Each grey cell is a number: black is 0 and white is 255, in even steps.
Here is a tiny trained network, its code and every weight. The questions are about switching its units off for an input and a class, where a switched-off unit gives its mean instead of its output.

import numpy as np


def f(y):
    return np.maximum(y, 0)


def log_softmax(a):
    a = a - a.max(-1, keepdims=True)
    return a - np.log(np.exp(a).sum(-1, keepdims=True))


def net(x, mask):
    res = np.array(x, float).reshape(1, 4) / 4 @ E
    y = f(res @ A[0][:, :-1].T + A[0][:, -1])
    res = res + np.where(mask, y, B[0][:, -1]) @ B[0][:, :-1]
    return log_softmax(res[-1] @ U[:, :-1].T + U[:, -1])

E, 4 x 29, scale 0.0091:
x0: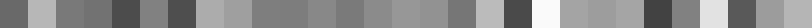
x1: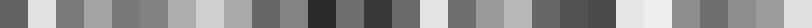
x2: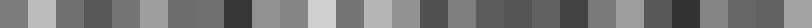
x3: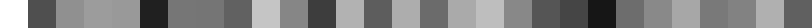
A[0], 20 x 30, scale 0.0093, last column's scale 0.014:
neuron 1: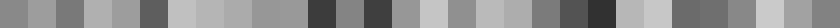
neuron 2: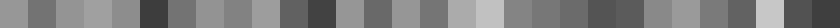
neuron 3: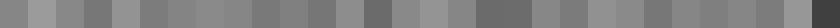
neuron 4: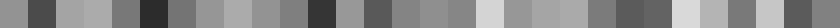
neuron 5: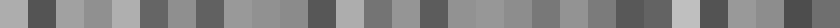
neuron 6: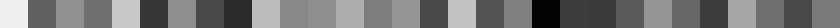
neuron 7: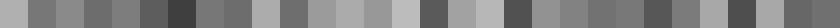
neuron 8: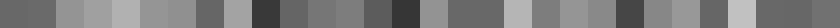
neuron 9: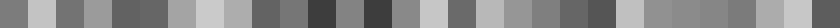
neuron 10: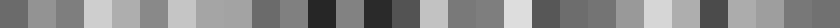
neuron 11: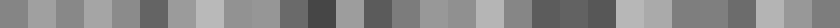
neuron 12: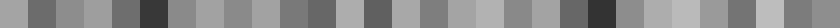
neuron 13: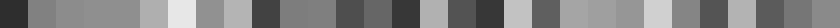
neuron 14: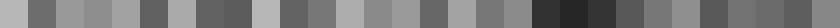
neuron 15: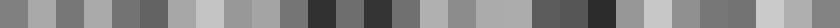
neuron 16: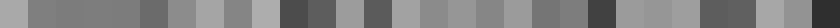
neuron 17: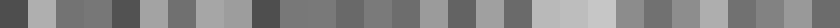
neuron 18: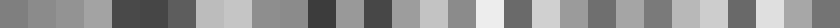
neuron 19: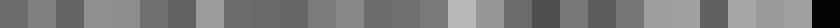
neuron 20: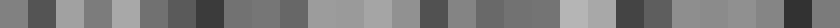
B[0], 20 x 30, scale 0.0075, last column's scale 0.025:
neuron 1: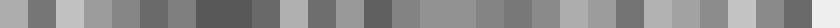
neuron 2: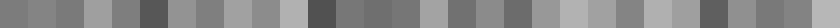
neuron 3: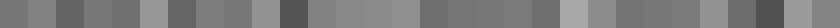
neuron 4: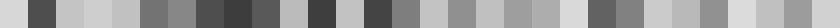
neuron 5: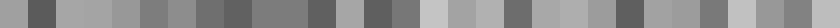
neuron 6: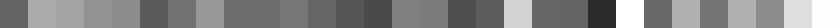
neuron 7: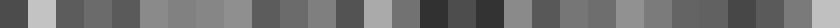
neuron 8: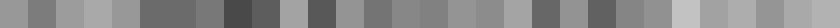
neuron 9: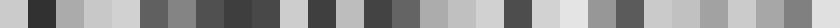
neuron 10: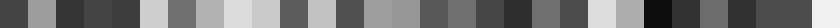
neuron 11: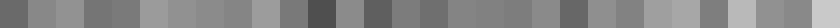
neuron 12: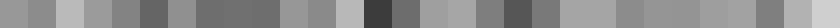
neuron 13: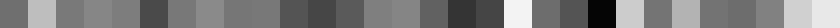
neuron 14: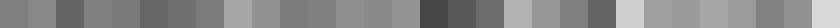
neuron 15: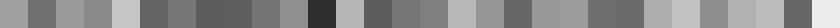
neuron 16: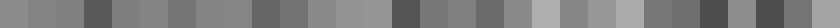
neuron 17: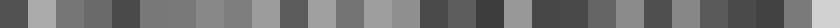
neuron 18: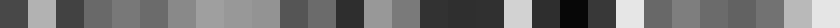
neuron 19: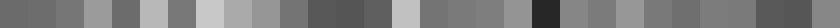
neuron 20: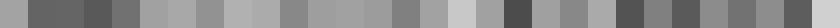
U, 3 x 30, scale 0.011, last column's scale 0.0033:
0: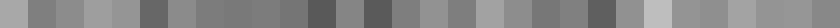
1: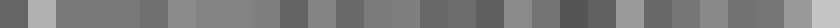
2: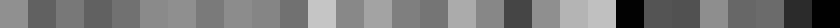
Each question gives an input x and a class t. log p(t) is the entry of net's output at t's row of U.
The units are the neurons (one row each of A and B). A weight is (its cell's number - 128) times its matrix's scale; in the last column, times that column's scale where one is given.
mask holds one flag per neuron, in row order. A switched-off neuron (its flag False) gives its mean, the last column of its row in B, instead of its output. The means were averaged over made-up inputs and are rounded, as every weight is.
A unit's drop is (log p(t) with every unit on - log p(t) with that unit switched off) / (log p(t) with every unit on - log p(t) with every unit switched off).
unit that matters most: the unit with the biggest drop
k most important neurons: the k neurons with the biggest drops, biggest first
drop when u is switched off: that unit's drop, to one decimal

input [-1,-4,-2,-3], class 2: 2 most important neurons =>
neuron 6; neuron 18
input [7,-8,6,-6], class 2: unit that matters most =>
neuron 6
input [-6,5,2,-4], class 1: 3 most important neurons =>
neuron 10; neuron 4; neuron 13
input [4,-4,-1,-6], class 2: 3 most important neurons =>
neuron 6; neuron 18; neuron 13
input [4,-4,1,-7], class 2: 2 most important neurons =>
neuron 6; neuron 18
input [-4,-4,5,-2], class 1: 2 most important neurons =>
neuron 9; neuron 4
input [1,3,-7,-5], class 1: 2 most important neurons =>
neuron 10; neuron 17
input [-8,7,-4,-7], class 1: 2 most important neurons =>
neuron 10; neuron 13
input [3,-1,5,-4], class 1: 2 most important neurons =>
neuron 20; neuron 9
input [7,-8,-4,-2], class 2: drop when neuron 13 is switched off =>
0.3
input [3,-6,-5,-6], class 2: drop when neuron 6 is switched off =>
0.2
